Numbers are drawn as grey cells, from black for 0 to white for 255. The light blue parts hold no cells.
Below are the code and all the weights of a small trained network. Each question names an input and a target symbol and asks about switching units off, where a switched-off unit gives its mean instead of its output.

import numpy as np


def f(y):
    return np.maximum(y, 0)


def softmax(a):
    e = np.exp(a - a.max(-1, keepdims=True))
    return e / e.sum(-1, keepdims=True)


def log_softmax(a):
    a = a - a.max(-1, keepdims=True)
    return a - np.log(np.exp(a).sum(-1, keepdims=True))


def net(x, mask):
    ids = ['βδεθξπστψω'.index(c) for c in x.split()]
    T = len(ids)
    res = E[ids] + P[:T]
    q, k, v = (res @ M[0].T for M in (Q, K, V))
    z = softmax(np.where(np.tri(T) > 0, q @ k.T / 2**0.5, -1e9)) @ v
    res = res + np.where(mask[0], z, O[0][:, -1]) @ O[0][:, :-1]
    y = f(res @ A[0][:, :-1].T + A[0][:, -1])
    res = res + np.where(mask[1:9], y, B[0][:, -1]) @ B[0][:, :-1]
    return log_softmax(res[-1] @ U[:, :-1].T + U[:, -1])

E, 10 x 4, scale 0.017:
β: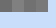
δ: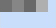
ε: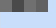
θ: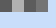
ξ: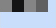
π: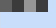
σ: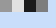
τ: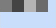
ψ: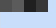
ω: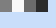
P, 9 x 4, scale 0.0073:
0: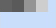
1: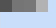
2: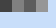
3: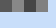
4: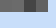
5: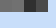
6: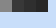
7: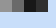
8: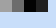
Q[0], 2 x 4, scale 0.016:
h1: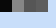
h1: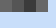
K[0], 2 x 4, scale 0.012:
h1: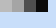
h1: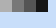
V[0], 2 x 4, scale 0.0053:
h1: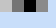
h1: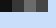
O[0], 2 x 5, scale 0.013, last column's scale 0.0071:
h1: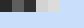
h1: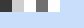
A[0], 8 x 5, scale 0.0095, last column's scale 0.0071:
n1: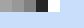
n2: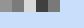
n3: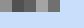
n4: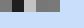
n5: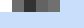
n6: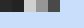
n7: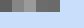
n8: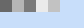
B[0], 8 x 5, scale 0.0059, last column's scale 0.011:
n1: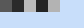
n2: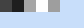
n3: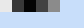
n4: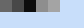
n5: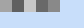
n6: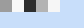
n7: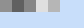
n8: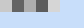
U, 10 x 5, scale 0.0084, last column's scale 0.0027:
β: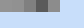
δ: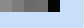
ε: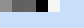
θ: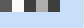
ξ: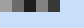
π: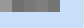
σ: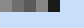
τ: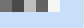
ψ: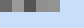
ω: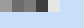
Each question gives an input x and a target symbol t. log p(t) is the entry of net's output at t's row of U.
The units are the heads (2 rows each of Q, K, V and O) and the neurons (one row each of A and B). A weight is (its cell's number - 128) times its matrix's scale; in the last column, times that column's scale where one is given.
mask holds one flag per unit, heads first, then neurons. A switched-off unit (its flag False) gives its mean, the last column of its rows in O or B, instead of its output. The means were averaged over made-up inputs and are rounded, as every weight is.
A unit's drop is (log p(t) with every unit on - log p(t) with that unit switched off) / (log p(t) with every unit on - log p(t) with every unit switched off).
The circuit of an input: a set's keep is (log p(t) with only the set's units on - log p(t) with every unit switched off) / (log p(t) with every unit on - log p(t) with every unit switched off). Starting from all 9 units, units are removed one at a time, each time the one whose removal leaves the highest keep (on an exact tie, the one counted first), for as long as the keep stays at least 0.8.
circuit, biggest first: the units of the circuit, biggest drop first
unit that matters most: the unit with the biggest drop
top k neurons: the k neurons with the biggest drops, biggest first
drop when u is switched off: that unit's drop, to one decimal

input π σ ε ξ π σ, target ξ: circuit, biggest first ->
[h1, n3]
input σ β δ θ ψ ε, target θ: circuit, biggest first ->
[h1, n6]
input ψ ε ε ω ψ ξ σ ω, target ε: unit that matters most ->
n1
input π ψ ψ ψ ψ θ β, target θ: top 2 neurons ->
[n6, n1]
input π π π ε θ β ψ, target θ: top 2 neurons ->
[n6, n8]
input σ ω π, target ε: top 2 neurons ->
[n1, n7]
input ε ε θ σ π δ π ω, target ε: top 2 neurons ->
[n1, n6]
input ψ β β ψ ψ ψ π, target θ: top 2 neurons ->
[n6, n8]
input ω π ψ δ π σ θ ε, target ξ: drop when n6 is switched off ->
-0.1
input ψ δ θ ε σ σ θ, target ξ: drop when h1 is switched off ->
1.2
